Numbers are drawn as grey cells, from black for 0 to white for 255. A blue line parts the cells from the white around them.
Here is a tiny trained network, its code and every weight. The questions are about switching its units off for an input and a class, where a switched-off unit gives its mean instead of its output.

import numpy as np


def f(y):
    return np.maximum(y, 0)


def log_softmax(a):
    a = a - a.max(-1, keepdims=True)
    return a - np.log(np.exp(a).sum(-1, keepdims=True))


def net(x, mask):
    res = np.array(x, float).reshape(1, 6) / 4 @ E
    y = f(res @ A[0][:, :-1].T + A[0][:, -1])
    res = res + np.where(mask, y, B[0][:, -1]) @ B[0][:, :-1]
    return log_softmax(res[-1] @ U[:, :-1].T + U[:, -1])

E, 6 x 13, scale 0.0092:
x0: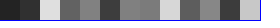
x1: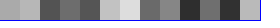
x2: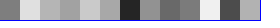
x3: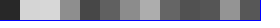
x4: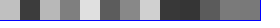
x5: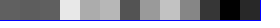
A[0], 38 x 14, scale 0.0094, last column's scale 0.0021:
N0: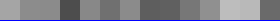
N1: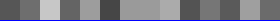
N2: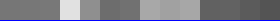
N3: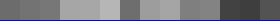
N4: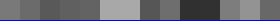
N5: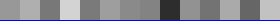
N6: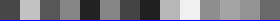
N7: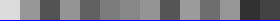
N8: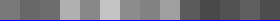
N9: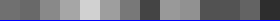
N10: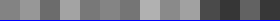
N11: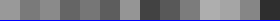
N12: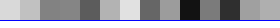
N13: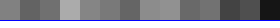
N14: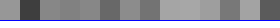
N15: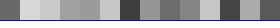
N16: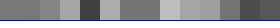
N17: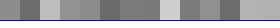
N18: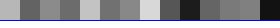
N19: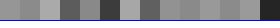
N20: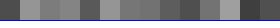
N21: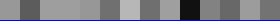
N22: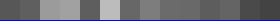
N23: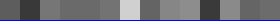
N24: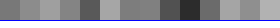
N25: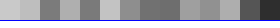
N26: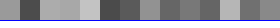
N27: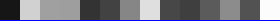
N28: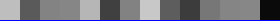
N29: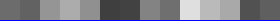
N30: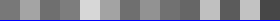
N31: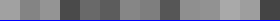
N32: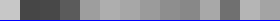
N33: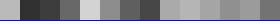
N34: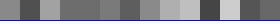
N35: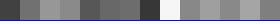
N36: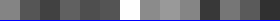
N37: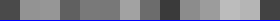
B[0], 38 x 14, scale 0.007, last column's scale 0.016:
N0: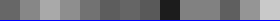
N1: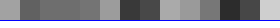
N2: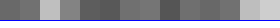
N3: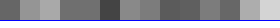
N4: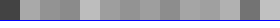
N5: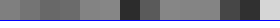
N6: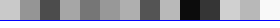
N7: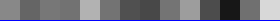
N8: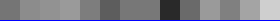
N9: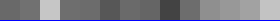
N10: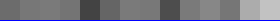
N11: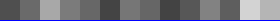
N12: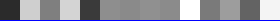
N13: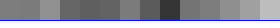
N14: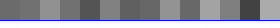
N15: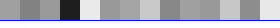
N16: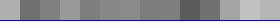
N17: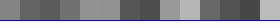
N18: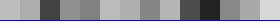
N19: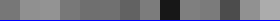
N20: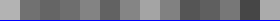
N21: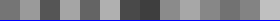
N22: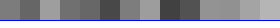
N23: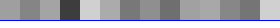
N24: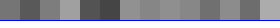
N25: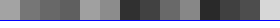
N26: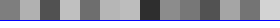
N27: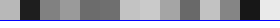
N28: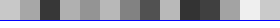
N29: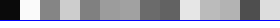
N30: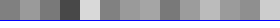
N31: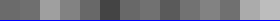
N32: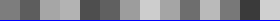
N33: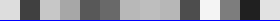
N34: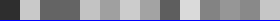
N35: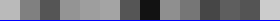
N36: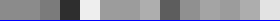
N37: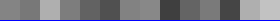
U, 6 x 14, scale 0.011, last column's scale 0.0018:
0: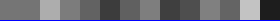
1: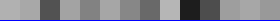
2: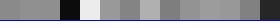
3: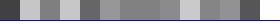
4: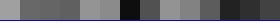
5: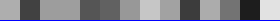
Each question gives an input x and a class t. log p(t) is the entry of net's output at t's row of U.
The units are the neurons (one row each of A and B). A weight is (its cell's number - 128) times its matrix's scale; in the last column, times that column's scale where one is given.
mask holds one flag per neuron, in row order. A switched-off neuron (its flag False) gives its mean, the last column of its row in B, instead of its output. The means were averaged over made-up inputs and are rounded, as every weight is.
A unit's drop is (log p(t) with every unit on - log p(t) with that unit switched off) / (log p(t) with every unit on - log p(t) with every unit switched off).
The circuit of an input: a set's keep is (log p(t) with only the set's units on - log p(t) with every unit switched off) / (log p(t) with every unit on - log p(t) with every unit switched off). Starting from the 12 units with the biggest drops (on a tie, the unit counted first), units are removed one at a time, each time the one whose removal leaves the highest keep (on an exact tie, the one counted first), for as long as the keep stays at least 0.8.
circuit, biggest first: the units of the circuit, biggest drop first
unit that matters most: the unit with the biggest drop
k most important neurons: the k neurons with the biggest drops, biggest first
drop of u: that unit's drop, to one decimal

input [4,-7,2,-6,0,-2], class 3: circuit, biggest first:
(N29)
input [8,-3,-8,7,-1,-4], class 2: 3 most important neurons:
(N36; N34; N23)
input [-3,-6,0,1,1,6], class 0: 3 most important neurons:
(N12; N2; N3)
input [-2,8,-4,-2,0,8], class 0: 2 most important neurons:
(N8; N29)
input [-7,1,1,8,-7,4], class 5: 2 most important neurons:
(N27; N28)
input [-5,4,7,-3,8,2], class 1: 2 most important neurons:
(N18; N28)
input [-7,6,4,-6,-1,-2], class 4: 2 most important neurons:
(N25; N29)
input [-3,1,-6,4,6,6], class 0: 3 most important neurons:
(N6; N15; N8)
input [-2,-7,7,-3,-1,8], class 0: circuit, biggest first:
(N2; N3)
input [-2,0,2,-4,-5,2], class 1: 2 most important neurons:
(N6; N27)
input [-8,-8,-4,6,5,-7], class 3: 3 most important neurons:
(N29; N34; N26)
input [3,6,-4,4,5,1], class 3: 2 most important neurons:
(N12; N6)
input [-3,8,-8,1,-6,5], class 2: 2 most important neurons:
(N36; N23)
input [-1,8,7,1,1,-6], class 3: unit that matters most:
N12
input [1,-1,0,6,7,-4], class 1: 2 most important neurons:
(N28; N18)
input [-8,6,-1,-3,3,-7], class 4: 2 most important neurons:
(N25; N7)
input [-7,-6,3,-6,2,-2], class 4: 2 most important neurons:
(N25; N12)
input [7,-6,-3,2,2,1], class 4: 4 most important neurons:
(N1; N12; N35; N17)
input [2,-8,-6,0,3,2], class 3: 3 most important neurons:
(N29; N26; N15)
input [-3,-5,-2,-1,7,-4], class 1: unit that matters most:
N28
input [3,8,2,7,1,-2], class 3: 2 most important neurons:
(N12; N33)
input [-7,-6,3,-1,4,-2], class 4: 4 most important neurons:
(N12; N25; N5; N7)
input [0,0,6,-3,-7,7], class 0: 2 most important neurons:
(N3; N9)
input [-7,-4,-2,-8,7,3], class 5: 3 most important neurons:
(N33; N32; N6)
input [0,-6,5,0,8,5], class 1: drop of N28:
0.2
